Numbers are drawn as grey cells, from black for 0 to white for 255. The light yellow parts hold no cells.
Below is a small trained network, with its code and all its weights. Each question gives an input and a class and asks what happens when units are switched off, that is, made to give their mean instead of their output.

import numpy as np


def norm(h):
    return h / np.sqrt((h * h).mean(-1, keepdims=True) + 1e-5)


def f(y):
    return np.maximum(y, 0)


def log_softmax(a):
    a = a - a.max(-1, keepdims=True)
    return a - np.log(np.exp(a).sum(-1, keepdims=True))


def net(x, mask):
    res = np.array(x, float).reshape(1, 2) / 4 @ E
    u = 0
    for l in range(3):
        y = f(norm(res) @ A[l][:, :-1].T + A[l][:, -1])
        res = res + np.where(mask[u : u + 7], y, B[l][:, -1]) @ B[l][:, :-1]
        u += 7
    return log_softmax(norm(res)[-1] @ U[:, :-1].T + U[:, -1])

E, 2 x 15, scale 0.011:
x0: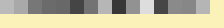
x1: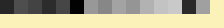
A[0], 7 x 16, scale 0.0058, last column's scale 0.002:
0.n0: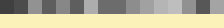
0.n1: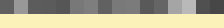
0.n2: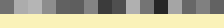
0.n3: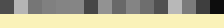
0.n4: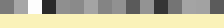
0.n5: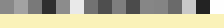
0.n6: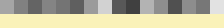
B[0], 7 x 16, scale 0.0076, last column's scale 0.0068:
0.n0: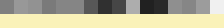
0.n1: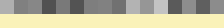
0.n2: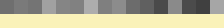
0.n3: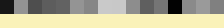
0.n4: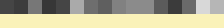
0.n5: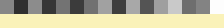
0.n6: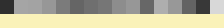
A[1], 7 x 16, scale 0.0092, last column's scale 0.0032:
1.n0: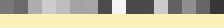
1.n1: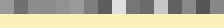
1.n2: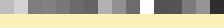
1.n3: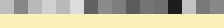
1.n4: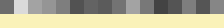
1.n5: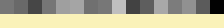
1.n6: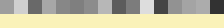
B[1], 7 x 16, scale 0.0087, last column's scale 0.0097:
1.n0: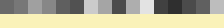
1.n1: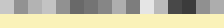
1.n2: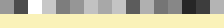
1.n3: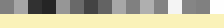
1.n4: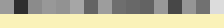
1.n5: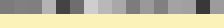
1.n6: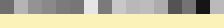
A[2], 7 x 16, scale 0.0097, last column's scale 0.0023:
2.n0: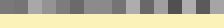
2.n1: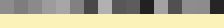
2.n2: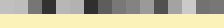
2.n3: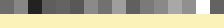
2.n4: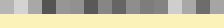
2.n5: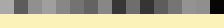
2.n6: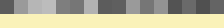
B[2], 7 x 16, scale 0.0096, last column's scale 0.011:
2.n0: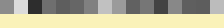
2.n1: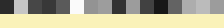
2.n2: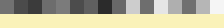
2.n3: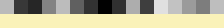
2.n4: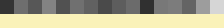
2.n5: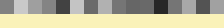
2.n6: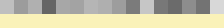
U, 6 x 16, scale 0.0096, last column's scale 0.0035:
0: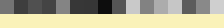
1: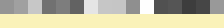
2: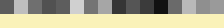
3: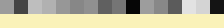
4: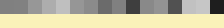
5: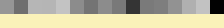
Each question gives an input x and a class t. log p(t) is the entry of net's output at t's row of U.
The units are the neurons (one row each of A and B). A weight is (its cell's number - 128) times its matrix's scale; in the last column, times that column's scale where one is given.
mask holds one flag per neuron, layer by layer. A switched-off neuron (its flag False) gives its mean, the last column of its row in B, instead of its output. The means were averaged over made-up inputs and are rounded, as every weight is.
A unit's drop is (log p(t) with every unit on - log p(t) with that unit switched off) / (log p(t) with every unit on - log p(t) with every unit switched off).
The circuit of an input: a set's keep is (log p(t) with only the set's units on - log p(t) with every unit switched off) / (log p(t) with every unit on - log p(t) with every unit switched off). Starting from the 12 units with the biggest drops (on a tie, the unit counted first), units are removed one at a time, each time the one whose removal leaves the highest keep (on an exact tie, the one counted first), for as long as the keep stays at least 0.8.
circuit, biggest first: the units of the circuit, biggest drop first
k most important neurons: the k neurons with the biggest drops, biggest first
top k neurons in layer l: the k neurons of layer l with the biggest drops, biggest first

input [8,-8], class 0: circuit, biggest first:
(2.n2)
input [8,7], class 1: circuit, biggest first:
(0.n5 1.n2 2.n2)
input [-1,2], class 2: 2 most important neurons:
(0.n0 1.n3)
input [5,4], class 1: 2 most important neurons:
(0.n5 1.n3)
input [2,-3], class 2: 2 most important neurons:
(0.n5 1.n3)
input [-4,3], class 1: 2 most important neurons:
(1.n3 0.n5)
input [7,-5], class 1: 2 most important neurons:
(1.n2 1.n6)
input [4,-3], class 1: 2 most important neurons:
(0.n0 1.n6)
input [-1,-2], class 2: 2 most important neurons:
(0.n5 1.n3)
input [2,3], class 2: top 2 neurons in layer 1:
(1.n3 1.n4)
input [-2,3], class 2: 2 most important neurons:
(0.n0 1.n3)
